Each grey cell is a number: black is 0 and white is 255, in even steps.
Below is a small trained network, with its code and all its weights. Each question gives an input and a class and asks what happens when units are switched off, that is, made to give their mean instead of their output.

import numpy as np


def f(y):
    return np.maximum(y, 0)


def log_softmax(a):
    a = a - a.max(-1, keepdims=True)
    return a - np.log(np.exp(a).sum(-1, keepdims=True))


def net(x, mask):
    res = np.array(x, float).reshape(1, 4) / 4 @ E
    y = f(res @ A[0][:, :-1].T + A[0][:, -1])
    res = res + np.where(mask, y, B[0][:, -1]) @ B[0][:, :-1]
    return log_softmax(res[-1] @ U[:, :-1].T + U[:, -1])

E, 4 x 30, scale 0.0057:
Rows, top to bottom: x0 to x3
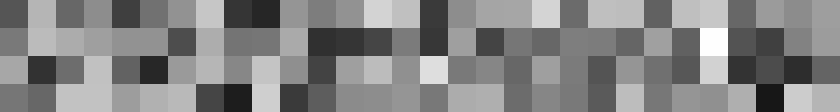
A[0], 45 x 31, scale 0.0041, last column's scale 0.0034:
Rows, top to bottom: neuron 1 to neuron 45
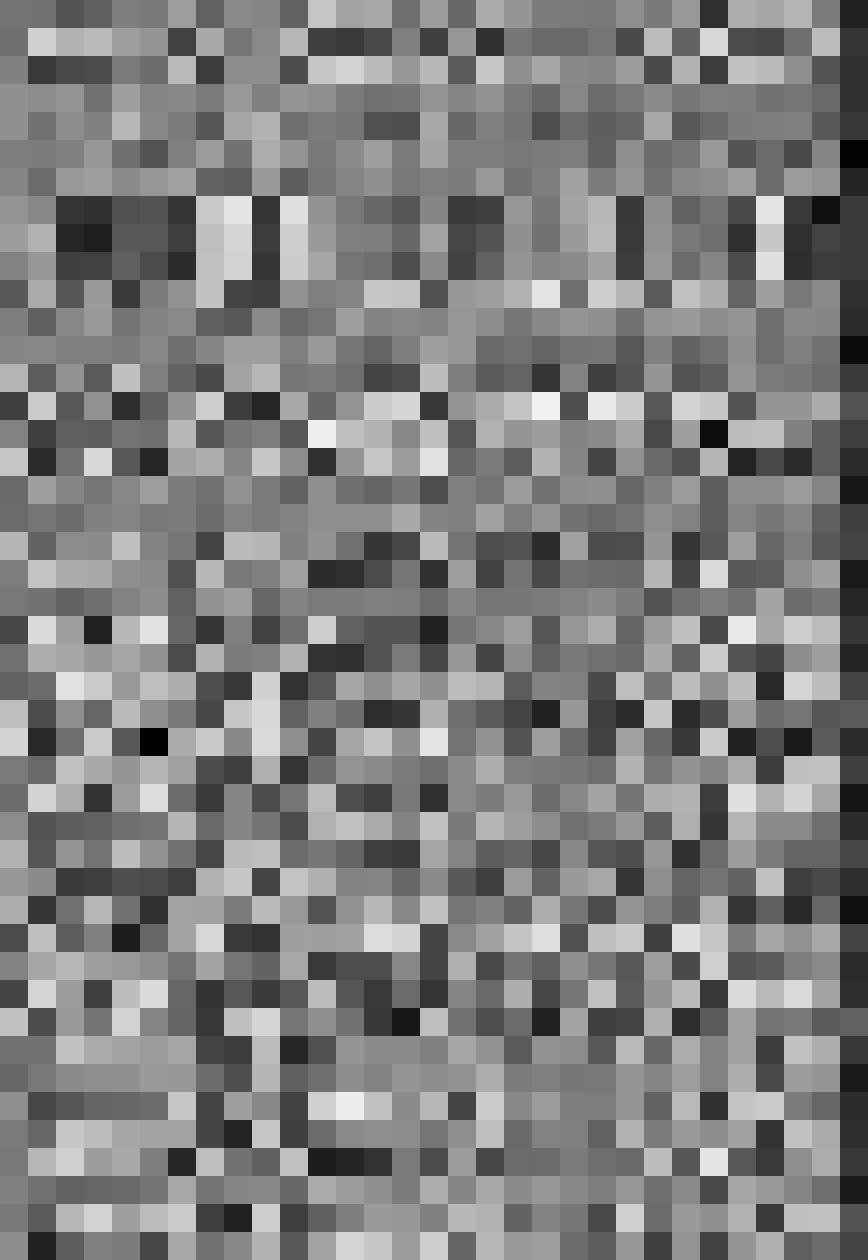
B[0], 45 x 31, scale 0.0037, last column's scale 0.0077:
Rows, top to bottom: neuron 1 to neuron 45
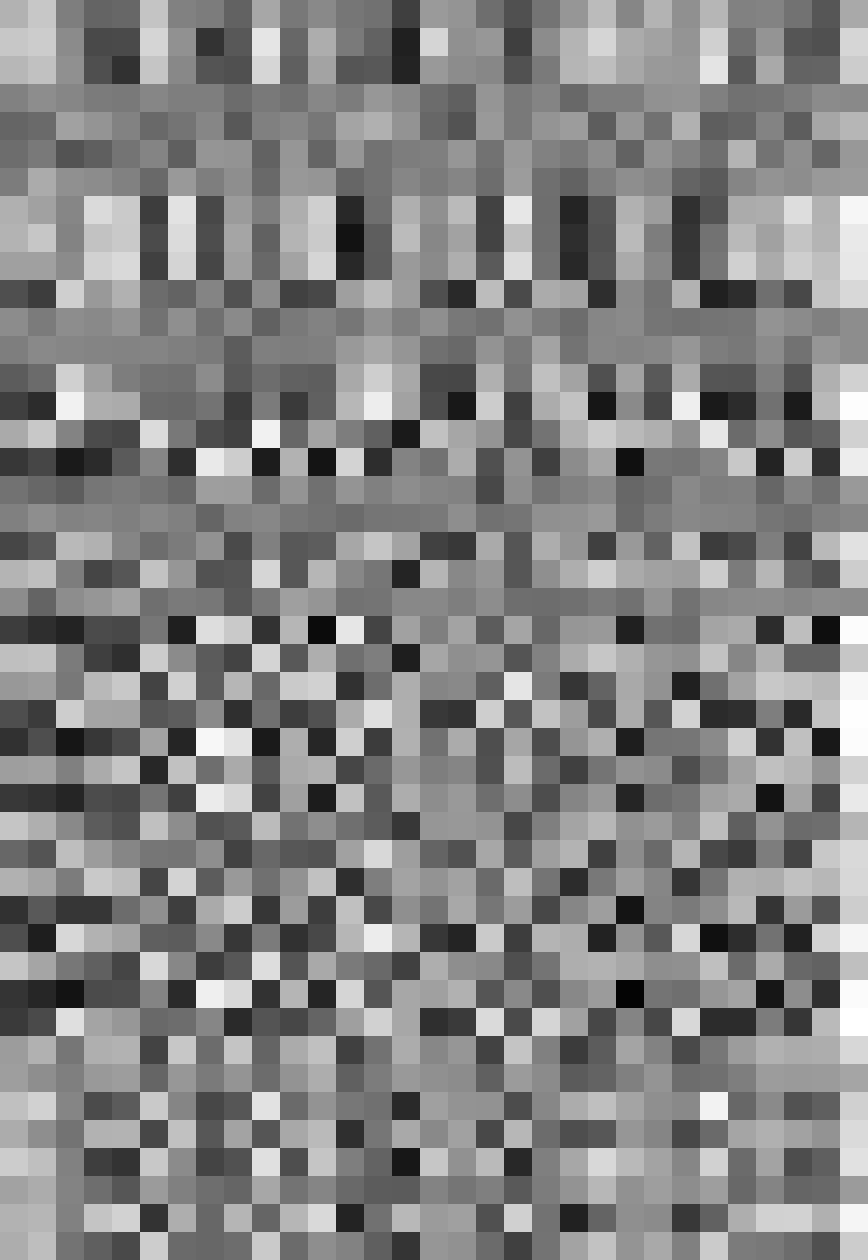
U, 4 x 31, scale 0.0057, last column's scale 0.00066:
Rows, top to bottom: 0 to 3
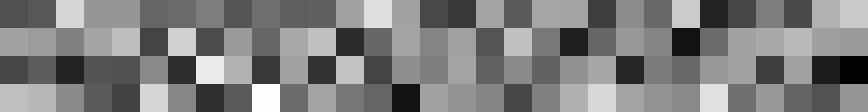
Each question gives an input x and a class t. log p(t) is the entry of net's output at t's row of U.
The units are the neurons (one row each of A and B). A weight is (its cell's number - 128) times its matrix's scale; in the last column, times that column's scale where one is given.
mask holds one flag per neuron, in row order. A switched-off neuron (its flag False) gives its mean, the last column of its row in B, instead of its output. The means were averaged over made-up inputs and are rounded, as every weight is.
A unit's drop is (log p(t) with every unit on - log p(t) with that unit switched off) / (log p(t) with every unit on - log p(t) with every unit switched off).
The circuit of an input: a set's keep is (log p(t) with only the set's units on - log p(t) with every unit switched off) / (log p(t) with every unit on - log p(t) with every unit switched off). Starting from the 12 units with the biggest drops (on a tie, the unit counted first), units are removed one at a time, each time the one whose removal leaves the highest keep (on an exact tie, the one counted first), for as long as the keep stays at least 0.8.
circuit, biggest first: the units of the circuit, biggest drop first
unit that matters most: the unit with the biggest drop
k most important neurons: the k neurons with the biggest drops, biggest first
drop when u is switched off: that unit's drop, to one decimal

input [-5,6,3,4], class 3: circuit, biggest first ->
[neuron 42]
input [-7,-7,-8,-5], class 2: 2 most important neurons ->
[neuron 23; neuron 36]
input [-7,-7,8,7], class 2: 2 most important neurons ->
[neuron 27; neuron 17]
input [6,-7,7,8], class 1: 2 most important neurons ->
[neuron 44; neuron 25]
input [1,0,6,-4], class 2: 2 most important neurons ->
[neuron 27; neuron 17]
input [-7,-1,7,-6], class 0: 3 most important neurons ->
[neuron 26; neuron 37; neuron 20]
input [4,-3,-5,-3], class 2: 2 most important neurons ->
[neuron 23; neuron 36]
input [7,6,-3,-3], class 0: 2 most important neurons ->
[neuron 15; neuron 34]
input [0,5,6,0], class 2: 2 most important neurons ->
[neuron 27; neuron 17]
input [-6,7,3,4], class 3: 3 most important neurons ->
[neuron 42; neuron 2; neuron 21]
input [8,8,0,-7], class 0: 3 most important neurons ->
[neuron 15; neuron 34; neuron 11]
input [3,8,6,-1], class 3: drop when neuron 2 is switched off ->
0.1
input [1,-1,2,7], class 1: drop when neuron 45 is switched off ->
0.0
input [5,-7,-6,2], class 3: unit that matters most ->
neuron 16
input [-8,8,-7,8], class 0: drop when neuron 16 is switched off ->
0.1
